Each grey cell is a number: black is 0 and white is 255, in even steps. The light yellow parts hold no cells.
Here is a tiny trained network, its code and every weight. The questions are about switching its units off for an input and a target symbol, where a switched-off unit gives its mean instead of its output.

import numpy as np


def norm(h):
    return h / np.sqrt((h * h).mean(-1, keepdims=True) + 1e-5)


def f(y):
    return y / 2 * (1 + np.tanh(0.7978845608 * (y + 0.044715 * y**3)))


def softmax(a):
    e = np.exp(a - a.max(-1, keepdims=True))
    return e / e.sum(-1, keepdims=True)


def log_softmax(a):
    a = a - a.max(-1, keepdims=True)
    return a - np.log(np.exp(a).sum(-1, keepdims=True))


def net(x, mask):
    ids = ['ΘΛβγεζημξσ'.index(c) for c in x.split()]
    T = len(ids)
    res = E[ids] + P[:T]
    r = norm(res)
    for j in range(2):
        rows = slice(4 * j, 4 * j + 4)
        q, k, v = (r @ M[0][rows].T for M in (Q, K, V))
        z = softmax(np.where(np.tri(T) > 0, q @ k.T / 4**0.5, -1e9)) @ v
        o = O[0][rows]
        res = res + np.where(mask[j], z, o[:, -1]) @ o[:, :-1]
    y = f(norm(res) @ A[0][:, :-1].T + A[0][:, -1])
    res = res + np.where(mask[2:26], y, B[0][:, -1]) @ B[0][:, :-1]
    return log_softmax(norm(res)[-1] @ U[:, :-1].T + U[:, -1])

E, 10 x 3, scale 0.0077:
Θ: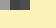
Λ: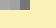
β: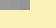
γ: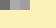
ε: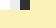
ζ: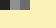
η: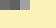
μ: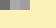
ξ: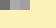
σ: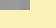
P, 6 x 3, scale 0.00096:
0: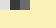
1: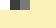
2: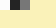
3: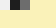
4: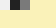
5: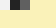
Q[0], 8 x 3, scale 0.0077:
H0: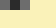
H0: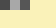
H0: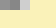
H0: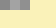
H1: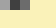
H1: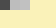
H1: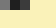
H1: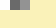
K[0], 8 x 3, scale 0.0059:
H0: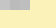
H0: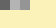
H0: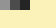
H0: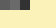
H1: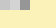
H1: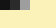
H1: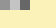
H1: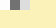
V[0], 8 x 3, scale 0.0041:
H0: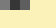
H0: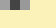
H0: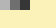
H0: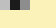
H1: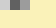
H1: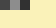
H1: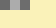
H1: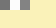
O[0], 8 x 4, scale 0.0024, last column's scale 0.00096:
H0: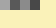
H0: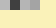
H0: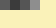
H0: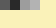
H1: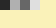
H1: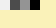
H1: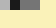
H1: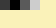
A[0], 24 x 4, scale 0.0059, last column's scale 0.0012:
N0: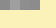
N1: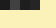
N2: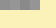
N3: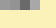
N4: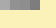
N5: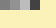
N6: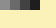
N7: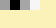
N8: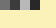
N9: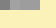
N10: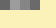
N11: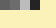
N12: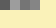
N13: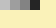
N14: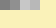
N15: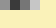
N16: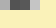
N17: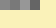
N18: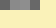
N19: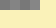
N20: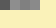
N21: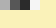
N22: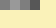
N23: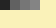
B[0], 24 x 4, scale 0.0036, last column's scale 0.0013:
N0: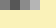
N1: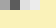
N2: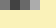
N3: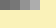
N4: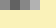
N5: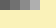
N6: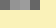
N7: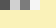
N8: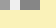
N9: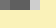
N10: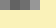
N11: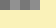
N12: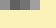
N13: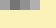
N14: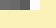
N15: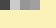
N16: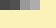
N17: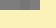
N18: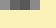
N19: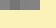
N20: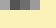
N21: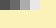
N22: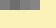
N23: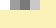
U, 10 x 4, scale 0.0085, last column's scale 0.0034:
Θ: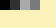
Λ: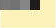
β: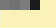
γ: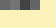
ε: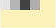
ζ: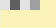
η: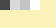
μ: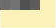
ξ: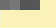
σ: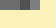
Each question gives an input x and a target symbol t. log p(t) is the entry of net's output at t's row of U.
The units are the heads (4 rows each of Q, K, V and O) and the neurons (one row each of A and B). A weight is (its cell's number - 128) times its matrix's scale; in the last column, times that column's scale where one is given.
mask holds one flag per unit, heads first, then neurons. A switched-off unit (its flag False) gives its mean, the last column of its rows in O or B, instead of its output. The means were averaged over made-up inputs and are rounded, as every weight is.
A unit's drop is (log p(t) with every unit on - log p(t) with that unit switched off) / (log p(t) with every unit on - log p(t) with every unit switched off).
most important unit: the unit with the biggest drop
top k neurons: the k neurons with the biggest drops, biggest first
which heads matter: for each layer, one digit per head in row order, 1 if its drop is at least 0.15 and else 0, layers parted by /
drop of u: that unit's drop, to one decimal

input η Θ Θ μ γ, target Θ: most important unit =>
H0
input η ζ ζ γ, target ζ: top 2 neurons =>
(N7, N15)
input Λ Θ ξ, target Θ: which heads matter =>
11
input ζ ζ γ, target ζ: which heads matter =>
11
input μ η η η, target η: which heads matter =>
00
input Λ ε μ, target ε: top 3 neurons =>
(N23, N21, N16)
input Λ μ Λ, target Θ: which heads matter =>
01
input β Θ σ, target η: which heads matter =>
10
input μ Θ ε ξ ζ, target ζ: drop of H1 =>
1.0
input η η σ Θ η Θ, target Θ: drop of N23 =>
0.0
